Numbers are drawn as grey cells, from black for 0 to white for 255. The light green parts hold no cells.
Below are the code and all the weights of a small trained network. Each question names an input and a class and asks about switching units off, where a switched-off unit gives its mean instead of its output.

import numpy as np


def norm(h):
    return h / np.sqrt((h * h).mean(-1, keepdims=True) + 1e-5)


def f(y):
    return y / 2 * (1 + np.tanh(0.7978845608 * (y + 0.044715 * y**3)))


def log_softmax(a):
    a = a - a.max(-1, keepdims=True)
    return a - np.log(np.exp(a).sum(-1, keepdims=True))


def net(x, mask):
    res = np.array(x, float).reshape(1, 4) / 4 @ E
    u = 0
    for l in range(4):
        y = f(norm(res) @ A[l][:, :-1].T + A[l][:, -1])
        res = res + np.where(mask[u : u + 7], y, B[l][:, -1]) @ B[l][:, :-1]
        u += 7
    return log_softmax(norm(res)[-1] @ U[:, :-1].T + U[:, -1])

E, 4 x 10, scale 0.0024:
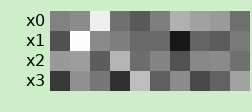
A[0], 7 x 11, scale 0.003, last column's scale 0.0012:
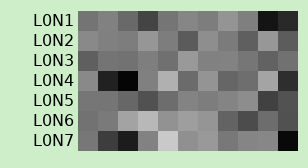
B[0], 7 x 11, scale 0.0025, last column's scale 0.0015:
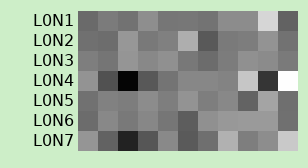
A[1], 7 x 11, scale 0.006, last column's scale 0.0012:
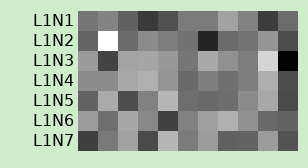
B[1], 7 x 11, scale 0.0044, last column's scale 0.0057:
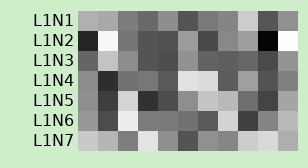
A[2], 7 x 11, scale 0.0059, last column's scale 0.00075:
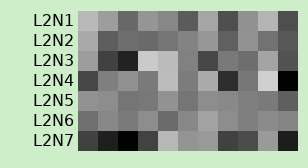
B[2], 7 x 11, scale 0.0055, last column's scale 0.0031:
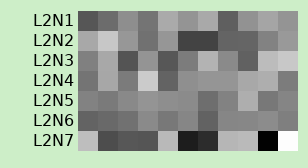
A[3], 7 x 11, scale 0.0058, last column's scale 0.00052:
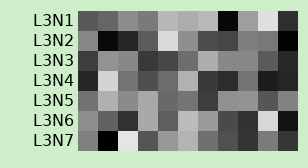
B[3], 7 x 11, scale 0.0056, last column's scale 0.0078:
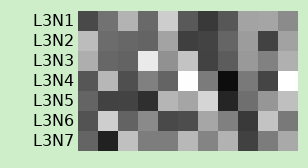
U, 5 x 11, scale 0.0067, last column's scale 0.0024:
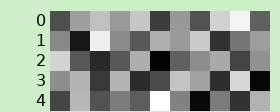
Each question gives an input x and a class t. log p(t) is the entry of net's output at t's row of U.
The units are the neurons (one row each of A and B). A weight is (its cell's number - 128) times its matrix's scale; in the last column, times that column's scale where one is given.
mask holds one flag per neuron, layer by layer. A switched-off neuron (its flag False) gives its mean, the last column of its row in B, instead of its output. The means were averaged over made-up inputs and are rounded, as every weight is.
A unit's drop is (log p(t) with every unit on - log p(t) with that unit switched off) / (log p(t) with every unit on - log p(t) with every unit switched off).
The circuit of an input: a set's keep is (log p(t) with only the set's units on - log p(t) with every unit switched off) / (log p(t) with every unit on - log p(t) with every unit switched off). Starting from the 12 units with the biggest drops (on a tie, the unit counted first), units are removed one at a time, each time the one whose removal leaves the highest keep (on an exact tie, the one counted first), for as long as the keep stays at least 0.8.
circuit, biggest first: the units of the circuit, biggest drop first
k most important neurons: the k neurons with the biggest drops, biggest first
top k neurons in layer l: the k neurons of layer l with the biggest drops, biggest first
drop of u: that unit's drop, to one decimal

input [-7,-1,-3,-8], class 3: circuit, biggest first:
L2N3, L1N2, L3N6
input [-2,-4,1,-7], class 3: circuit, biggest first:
L1N2, L2N7, L3N6, L3N4
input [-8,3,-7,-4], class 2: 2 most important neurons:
L0N4, L1N2
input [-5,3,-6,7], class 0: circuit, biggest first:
L1N7, L3N4, L2N4
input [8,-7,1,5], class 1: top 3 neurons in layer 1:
L1N6, L1N2, L1N3
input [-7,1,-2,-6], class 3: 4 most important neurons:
L2N3, L1N2, L1N4, L3N6
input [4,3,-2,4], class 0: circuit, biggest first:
L1N7, L3N4
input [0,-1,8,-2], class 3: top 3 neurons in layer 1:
L1N2, L1N3, L1N5
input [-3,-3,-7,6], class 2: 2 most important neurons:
L0N4, L2N7
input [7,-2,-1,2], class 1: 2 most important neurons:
L1N6, L1N2
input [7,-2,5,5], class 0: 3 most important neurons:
L1N2, L1N7, L1N5
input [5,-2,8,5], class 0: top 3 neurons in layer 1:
L1N2, L1N5, L1N7
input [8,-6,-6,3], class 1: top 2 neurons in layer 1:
L1N6, L1N3
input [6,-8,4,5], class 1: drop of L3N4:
0.1
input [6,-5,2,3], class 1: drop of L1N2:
0.8
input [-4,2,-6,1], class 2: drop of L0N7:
0.2
